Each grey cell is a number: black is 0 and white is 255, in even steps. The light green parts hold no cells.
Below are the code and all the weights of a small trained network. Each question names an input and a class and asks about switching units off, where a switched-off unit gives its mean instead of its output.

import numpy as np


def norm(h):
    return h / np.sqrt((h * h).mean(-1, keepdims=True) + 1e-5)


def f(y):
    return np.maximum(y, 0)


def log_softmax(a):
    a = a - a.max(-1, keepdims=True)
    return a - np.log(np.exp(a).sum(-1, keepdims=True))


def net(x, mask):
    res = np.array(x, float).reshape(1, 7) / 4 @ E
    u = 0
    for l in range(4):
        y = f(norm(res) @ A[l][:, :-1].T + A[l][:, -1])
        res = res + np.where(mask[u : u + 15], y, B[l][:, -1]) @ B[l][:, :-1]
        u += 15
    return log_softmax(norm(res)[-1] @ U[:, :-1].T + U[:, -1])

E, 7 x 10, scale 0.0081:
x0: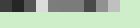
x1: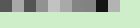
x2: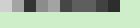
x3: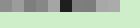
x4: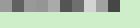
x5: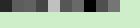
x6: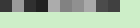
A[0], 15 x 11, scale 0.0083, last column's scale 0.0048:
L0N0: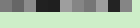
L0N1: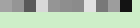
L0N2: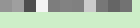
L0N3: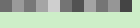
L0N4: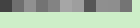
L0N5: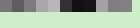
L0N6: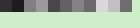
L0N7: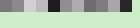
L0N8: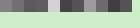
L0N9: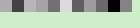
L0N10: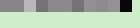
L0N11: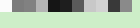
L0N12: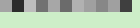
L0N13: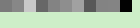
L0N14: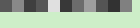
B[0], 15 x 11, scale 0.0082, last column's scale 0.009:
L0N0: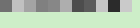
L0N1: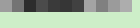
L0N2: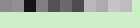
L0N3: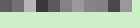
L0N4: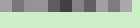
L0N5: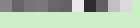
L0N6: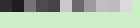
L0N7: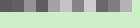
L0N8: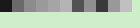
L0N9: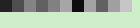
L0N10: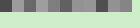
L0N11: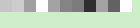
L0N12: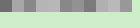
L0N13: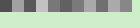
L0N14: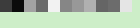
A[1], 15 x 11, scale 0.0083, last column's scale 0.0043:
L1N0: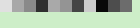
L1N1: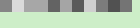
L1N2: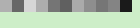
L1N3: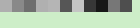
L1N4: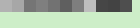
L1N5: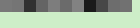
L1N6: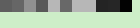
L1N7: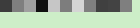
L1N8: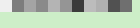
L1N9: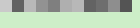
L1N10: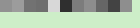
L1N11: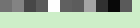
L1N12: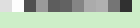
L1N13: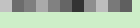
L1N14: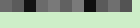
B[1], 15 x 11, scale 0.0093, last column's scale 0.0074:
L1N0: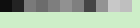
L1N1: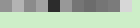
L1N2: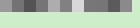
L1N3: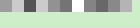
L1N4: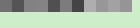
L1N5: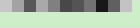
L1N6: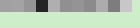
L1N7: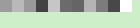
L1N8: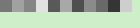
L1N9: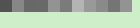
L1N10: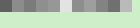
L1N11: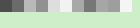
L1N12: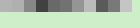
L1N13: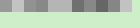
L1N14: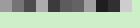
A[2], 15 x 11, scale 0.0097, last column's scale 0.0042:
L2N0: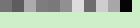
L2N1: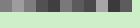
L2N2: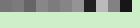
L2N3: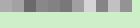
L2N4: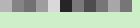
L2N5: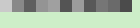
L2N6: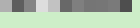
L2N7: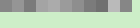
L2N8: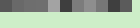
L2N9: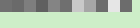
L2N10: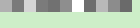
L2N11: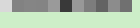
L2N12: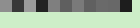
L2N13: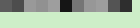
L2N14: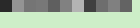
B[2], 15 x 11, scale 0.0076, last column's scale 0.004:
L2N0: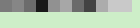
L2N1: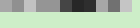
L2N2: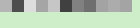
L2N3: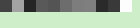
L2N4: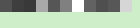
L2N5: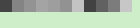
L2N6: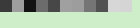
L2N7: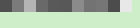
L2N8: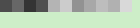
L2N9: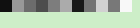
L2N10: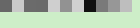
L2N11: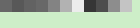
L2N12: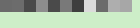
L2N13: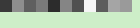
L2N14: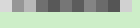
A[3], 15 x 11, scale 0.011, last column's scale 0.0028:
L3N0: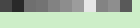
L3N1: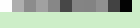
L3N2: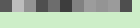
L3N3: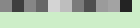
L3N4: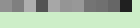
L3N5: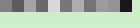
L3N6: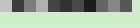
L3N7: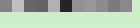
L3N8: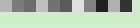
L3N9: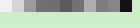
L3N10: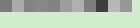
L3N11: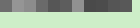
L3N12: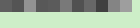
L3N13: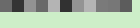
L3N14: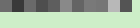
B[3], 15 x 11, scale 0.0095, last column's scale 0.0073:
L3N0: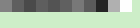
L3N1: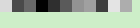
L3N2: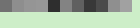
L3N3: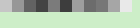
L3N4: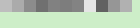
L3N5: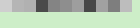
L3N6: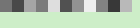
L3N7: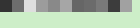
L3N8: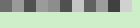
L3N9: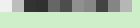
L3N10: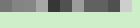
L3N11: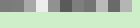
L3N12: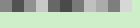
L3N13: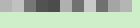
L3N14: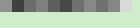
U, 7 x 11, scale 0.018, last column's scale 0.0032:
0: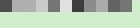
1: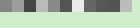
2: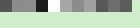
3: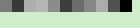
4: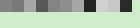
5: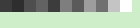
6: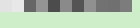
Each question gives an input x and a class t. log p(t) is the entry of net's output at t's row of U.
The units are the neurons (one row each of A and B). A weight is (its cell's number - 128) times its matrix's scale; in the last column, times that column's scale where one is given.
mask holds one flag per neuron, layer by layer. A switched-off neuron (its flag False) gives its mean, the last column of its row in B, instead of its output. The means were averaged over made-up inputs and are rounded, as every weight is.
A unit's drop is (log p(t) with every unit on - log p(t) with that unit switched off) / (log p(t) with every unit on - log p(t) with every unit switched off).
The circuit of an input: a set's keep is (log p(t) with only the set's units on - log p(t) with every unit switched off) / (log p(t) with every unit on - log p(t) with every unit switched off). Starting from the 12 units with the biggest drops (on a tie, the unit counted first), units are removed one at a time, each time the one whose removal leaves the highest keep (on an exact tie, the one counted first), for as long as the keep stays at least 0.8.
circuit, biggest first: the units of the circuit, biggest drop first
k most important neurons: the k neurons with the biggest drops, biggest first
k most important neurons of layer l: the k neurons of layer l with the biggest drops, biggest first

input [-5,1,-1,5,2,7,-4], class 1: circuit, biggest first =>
(L0N5)
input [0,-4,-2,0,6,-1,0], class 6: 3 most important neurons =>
(L0N11 L0N14 L1N11)
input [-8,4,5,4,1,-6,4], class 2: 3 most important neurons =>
(L0N14 L1N11 L1N0)
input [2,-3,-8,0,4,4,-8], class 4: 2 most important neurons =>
(L2N10 L0N9)
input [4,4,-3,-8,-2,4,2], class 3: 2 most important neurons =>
(L0N14 L0N4)
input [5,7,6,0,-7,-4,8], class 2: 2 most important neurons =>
(L0N14 L0N11)
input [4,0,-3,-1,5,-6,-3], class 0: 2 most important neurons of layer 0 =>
(L0N11 L0N6)
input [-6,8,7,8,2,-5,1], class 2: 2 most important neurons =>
(L0N14 L1N11)
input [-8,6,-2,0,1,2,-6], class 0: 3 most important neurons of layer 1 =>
(L1N1 L1N0 L1N11)
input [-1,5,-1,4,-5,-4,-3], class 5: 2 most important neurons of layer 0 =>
(L0N11 L0N7)
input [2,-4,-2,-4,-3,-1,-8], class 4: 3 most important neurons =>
(L0N11 L1N14 L2N10)
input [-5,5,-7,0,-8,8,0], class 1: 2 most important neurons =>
(L0N6 L0N9)
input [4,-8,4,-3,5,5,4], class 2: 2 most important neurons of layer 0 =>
(L0N14 L0N0)
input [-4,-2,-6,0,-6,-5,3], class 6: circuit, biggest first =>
(L0N14)
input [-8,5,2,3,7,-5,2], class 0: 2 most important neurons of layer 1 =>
(L1N8 L1N1)
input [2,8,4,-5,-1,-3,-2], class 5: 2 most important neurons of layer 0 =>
(L0N11 L0N5)
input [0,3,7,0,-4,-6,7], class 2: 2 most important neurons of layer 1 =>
(L1N11 L1N6)
